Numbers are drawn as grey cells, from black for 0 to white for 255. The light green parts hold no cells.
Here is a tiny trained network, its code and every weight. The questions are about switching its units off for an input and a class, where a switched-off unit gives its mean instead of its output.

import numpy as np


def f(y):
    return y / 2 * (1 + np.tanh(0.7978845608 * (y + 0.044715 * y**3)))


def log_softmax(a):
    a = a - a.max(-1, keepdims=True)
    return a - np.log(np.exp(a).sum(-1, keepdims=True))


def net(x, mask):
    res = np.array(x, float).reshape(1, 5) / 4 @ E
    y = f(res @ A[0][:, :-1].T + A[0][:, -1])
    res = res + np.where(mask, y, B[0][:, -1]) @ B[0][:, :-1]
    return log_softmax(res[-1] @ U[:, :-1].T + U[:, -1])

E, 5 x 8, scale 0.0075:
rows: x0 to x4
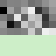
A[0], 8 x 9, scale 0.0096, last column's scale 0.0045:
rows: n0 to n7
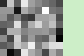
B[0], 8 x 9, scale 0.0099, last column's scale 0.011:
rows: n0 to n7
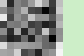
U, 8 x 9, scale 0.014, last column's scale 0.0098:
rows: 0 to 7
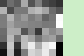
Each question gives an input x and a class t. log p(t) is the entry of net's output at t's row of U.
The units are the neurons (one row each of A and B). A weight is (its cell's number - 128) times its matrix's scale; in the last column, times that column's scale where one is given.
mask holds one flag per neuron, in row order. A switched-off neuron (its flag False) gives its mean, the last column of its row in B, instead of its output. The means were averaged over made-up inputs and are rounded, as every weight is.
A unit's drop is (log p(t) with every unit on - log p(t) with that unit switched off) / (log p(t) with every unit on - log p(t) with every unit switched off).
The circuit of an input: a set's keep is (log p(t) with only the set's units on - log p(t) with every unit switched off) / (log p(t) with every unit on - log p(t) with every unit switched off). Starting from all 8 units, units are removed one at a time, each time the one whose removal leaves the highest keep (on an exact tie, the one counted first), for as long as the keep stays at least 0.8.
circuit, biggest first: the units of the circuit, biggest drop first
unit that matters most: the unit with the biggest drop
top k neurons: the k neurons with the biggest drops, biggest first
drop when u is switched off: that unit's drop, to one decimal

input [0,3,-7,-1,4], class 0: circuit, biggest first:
[n1]
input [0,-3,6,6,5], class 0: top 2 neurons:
[n3; n5]
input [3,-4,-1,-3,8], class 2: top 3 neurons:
[n1; n0; n3]
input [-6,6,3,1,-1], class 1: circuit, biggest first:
[n0; n1]
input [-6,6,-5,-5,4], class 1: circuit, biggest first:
[n0; n7]
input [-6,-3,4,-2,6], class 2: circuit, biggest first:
[n3; n6]
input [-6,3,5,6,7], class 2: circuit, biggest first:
[n6; n3]
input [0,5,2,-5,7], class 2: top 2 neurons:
[n6; n3]
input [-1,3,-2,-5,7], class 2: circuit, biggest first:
[n6; n1]
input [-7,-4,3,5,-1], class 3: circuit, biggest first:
[n0; n7]
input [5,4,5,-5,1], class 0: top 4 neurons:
[n3; n7; n5; n2]
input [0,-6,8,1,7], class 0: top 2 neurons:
[n3; n5]
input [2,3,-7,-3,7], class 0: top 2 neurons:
[n1; n7]
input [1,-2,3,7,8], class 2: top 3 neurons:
[n6; n3; n4]
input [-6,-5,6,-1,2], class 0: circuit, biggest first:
[n3]
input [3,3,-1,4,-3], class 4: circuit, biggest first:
[n7; n1]
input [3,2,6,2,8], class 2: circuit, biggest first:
[n6; n3]
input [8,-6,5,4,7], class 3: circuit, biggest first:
[n3; n1]
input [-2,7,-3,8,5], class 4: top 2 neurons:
[n7; n2]
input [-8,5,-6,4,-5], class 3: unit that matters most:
n7
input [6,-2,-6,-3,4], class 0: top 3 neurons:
[n1; n7; n6]
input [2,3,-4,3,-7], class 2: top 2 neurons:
[n1; n3]
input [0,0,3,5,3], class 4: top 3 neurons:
[n7; n1; n0]
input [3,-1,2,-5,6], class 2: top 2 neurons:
[n7; n6]
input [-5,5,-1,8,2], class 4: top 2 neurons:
[n7; n2]
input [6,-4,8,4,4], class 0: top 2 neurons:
[n3; n5]
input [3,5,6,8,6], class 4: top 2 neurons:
[n7; n1]
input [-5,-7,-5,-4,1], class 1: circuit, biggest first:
[n2]
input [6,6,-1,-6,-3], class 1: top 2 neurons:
[n0; n7]
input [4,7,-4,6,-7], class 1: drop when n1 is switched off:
0.1
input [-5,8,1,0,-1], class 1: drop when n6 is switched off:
0.0
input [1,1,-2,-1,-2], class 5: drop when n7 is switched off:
0.4
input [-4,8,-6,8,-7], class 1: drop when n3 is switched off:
0.1
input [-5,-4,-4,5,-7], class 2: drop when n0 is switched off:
0.2
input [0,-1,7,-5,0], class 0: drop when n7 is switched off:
0.2
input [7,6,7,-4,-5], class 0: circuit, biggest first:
[n5]
